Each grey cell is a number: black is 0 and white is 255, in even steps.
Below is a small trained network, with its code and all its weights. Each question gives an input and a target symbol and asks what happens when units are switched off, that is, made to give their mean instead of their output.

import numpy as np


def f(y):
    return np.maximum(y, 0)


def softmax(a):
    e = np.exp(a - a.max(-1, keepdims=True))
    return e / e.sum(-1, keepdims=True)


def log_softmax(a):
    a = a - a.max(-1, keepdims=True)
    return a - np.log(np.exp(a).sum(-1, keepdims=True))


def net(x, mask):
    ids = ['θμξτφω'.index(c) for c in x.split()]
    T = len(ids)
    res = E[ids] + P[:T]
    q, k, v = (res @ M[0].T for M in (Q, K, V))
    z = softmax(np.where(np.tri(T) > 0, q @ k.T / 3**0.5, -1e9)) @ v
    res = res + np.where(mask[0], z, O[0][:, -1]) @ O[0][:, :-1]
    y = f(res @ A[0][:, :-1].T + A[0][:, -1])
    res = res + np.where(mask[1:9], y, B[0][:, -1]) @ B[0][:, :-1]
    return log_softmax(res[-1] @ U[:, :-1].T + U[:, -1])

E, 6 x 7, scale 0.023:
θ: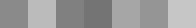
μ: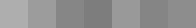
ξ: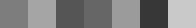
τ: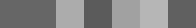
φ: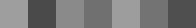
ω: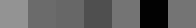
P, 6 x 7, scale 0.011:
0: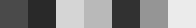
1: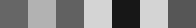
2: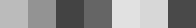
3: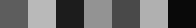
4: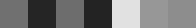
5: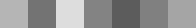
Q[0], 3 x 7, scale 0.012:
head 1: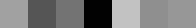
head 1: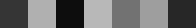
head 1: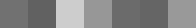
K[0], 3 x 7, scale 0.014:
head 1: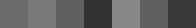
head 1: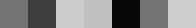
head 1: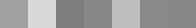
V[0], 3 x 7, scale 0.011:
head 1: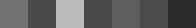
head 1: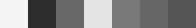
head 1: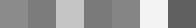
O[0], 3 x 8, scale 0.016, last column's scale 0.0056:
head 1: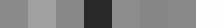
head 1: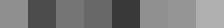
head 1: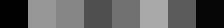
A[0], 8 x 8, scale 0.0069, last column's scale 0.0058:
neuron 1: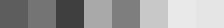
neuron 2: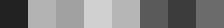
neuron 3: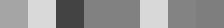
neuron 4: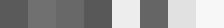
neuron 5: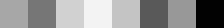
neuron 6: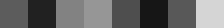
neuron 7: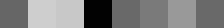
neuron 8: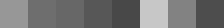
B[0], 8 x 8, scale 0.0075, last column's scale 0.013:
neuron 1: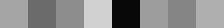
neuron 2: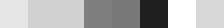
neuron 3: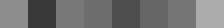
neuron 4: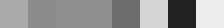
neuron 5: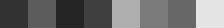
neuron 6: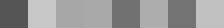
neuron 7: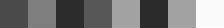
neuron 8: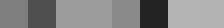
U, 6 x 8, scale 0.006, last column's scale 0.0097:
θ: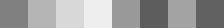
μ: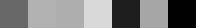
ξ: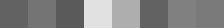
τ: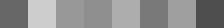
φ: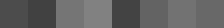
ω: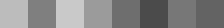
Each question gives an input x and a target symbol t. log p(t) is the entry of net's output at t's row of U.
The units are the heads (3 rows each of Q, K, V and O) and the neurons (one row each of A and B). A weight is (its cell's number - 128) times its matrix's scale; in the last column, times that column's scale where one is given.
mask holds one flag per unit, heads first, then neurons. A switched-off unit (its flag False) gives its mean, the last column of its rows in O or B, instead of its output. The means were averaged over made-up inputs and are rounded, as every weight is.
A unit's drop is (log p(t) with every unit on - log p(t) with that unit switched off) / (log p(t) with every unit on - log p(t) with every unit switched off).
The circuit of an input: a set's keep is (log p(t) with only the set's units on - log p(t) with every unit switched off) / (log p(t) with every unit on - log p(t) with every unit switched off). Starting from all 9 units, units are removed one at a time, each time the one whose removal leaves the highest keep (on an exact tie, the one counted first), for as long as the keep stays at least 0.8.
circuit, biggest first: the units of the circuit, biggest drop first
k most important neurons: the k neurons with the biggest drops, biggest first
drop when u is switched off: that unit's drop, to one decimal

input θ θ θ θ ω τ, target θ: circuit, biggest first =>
(neuron 2; head 1)
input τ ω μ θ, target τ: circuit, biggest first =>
(head 1; neuron 2)
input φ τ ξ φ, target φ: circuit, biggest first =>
(head 1; neuron 4)
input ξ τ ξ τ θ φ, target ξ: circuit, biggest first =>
(head 1; neuron 5)
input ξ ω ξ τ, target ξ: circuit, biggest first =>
(head 1; neuron 5)
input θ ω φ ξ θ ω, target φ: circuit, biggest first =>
(head 1)
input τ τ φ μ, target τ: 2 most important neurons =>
(neuron 2; neuron 7)
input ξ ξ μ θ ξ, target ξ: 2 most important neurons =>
(neuron 5; neuron 2)
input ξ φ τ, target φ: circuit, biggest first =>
(head 1; neuron 7)
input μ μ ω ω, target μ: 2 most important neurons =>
(neuron 6; neuron 7)
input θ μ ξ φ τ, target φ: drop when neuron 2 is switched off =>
0.1
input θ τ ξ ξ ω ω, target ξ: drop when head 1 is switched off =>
1.0
